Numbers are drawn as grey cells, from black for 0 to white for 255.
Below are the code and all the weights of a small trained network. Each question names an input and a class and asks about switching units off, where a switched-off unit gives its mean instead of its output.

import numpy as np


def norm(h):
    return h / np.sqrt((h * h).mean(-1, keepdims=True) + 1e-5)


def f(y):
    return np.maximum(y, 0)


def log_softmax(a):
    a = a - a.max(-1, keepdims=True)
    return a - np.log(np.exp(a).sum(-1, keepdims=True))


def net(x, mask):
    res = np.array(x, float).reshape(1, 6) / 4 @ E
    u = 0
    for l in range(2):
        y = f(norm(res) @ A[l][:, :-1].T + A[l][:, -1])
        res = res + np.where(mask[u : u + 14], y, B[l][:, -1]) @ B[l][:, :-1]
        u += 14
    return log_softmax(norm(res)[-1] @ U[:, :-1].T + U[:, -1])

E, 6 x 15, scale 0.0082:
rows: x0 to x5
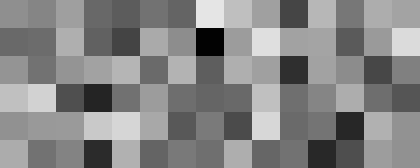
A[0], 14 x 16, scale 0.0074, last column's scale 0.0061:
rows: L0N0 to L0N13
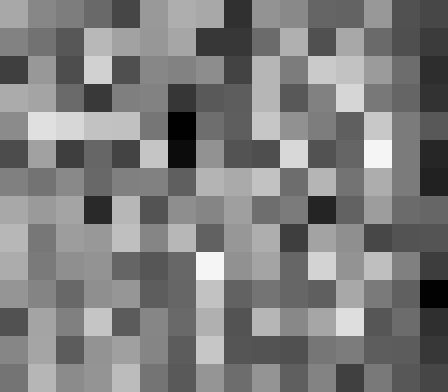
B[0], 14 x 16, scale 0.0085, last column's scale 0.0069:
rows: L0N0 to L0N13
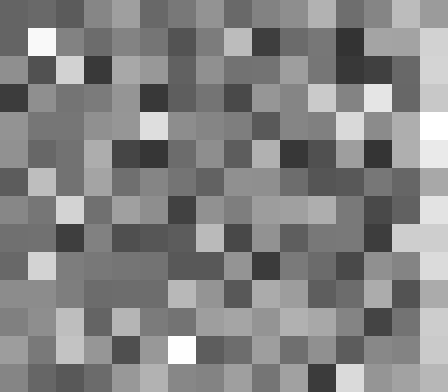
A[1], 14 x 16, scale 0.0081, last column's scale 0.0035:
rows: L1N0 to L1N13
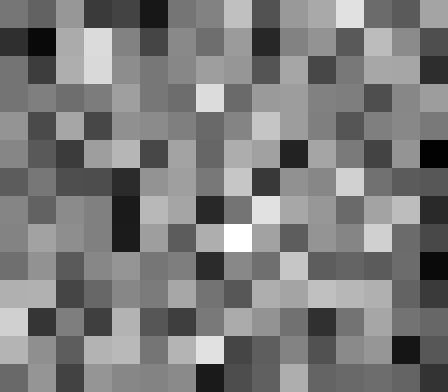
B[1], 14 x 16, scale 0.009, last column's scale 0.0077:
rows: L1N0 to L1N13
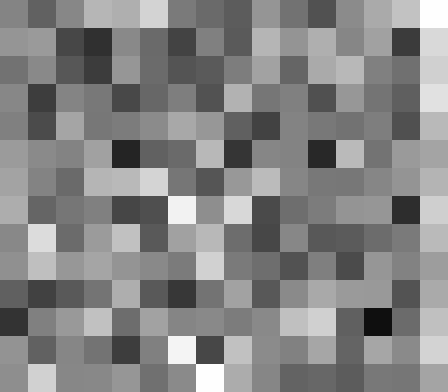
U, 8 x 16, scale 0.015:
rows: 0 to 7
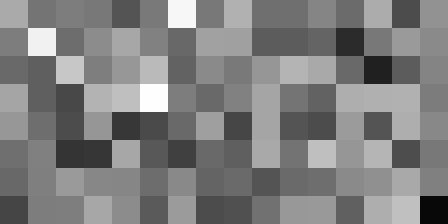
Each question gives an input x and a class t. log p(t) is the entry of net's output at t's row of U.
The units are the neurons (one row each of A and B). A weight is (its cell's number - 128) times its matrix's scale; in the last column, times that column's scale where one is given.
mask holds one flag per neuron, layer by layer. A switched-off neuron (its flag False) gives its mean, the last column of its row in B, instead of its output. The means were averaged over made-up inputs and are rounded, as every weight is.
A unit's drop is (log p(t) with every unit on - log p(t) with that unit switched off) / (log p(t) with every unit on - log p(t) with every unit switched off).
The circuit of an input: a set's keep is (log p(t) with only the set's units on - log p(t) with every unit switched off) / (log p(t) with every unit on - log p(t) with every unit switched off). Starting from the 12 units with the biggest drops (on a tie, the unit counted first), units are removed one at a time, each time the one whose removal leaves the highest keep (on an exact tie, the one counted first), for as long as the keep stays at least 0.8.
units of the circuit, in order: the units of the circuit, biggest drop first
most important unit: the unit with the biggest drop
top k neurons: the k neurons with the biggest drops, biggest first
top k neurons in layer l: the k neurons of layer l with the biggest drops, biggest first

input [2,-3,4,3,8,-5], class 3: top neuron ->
[L0N4]
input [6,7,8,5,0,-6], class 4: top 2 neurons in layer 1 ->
[L1N5, L1N12]
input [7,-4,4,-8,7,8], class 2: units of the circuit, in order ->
[L1N11, L0N1]
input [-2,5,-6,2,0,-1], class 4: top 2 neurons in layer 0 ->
[L0N5, L0N12]
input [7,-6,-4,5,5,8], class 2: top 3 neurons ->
[L0N7, L1N11, L0N1]
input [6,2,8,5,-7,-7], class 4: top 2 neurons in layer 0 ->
[L0N8, L0N4]
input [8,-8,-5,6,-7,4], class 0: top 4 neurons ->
[L1N12, L0N10, L0N1, L0N12]
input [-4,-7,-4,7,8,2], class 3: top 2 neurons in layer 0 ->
[L0N4, L0N13]
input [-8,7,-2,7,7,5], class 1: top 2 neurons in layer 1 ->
[L1N13, L1N12]
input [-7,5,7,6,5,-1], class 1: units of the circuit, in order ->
[L0N1, L1N13]
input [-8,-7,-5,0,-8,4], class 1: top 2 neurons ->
[L0N1, L1N13]
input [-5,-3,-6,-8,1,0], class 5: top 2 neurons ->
[L1N1, L1N2]
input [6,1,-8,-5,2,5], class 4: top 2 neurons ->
[L0N5, L0N1]
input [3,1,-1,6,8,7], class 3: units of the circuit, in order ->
[L0N4]
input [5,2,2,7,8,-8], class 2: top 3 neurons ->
[L0N2, L0N11, L1N0]
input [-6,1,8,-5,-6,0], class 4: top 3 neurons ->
[L1N5, L0N8, L0N9]
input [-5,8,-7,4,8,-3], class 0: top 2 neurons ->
[L1N7, L1N0]
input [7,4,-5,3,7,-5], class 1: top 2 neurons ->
[L0N9, L0N6]
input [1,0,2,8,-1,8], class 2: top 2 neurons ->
[L0N7, L1N11]
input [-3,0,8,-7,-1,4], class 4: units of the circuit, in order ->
[L1N5]
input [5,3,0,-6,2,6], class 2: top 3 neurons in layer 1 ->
[L1N11, L1N4, L1N10]
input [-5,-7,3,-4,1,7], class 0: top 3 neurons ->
[L1N12, L0N12, L0N2]
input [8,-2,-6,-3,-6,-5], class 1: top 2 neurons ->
[L0N9, L1N8]
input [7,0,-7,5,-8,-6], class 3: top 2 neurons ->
[L1N0, L1N6]
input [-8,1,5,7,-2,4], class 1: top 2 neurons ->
[L0N1, L1N13]
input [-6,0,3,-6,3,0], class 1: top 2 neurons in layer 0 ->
[L0N1, L0N3]
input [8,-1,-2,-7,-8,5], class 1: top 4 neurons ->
[L1N8, L0N9, L0N4, L0N13]
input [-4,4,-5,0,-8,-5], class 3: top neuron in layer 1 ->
[L1N0]
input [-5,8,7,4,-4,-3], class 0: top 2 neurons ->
[L1N7, L0N5]
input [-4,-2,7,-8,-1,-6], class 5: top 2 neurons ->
[L1N1, L0N5]
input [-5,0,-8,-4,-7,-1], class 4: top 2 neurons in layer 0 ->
[L0N5, L0N4]
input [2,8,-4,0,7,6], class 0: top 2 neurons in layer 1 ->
[L1N7, L1N0]
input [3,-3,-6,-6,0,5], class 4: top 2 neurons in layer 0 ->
[L0N5, L0N2]
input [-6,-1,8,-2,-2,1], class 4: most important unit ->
L0N8
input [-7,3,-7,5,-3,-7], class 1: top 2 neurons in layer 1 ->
[L1N13, L1N9]
